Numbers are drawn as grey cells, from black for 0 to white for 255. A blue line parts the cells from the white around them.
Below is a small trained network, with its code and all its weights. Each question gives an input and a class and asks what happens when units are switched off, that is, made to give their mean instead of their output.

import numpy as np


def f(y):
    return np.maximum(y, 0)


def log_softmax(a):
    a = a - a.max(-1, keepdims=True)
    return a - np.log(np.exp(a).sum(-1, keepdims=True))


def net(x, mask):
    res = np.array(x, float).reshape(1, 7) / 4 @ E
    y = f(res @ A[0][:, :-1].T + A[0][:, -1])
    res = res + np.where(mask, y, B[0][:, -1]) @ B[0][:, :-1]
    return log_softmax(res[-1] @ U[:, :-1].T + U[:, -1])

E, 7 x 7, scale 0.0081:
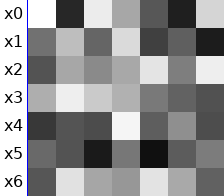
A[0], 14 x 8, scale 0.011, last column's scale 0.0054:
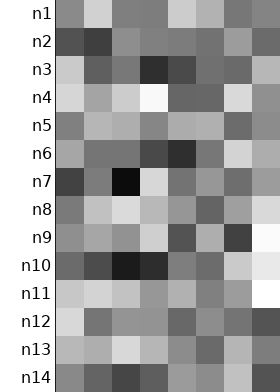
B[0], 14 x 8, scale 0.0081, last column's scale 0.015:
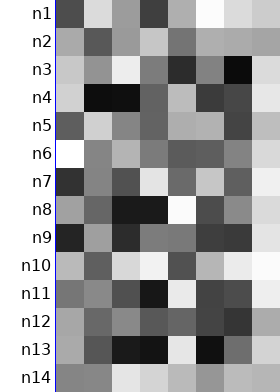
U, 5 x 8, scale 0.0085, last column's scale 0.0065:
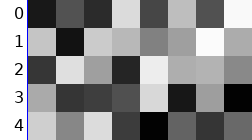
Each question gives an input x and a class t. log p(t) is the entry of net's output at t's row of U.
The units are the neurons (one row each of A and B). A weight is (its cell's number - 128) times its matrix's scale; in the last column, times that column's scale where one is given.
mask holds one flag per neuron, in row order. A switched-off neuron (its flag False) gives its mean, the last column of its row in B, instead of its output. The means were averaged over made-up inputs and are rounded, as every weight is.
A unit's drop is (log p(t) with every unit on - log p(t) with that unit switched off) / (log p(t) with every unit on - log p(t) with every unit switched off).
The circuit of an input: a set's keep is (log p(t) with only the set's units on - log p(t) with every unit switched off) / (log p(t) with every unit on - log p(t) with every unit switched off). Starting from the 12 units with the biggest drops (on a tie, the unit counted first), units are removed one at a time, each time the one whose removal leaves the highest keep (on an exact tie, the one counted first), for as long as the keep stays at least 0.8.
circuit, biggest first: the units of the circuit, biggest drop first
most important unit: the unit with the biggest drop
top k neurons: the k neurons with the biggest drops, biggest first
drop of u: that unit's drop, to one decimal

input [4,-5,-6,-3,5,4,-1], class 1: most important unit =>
n10
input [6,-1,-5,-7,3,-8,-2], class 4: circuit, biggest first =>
n3, n8
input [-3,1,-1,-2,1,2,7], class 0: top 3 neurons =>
n7, n11, n8
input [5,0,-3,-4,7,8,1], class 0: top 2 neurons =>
n7, n14
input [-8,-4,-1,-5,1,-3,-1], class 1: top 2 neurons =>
n10, n9
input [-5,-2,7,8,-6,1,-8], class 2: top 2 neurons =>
n1, n4
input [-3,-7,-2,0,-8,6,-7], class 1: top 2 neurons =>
n10, n14
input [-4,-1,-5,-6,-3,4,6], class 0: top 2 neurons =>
n6, n7
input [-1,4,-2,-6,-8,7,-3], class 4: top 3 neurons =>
n3, n6, n1
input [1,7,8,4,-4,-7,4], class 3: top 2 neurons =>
n4, n13
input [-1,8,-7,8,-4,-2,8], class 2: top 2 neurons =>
n1, n5
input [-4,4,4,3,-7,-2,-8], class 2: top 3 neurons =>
n4, n13, n12
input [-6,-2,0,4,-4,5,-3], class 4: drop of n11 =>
-0.1
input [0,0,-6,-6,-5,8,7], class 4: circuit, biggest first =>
n3
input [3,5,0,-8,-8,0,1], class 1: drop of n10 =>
0.2
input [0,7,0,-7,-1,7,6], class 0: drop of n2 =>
0.0
